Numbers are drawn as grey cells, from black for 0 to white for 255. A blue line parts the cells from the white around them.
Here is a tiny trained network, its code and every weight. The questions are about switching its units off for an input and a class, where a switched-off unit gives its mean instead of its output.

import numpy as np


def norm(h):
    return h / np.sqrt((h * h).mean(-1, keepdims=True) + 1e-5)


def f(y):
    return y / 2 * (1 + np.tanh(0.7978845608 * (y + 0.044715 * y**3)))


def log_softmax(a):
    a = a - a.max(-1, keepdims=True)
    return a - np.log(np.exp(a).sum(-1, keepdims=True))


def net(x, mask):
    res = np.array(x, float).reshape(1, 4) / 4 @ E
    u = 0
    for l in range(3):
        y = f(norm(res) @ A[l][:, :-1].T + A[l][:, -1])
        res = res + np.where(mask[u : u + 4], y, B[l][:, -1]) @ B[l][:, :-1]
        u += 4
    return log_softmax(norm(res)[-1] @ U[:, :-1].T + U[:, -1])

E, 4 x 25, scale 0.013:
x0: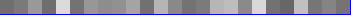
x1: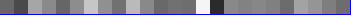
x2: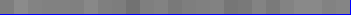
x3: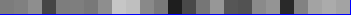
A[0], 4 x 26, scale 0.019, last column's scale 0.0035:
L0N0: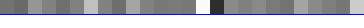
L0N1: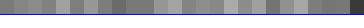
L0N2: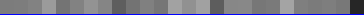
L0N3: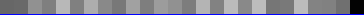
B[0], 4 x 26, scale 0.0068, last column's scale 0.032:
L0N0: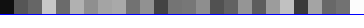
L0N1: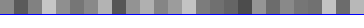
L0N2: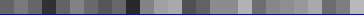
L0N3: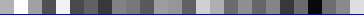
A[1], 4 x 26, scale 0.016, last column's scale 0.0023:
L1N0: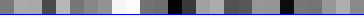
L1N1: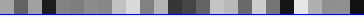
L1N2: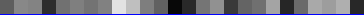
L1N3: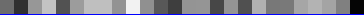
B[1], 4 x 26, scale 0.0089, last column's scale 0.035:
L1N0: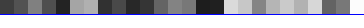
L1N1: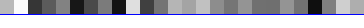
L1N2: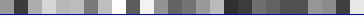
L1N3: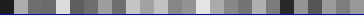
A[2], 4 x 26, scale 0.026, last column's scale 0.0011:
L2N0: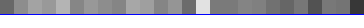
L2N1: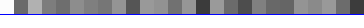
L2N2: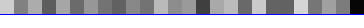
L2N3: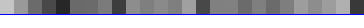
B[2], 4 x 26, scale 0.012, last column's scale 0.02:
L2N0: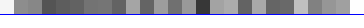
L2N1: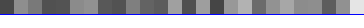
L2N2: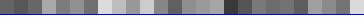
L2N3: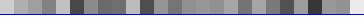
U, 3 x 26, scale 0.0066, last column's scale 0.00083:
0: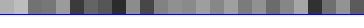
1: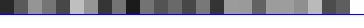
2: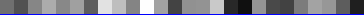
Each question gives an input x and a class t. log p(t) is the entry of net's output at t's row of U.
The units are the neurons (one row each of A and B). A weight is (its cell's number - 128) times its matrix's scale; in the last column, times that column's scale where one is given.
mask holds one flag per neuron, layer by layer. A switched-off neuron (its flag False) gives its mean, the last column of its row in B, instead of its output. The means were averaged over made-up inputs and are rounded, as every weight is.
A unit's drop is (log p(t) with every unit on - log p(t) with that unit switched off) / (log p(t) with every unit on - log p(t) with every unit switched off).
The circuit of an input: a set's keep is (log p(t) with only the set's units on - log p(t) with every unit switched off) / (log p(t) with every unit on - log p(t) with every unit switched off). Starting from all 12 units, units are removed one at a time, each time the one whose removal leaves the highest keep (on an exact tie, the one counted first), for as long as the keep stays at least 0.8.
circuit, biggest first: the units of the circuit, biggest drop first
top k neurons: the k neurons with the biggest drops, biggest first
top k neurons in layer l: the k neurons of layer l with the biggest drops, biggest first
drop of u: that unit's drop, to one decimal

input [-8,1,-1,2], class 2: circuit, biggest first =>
(L1N0)
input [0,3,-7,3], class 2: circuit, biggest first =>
(L0N0; L1N0)
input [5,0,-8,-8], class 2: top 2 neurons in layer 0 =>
(L0N0; L0N1)
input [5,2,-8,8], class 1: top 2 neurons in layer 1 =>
(L1N0; L1N2)
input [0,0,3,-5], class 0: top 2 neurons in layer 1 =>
(L1N2; L1N3)
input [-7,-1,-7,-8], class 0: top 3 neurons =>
(L1N2; L0N0; L1N0)
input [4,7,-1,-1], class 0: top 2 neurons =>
(L2N0; L1N0)
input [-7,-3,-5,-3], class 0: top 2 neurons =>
(L1N2; L0N0)
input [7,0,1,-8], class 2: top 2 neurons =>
(L2N2; L0N0)
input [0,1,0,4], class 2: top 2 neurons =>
(L0N3; L1N3)
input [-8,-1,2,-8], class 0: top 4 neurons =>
(L1N2; L0N0; L1N0; L2N3)
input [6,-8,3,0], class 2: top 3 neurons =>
(L2N2; L1N0; L0N1)
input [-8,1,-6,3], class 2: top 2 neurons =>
(L0N3; L0N2)
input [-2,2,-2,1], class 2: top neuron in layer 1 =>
(L1N0)
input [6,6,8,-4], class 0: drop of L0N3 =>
0.1
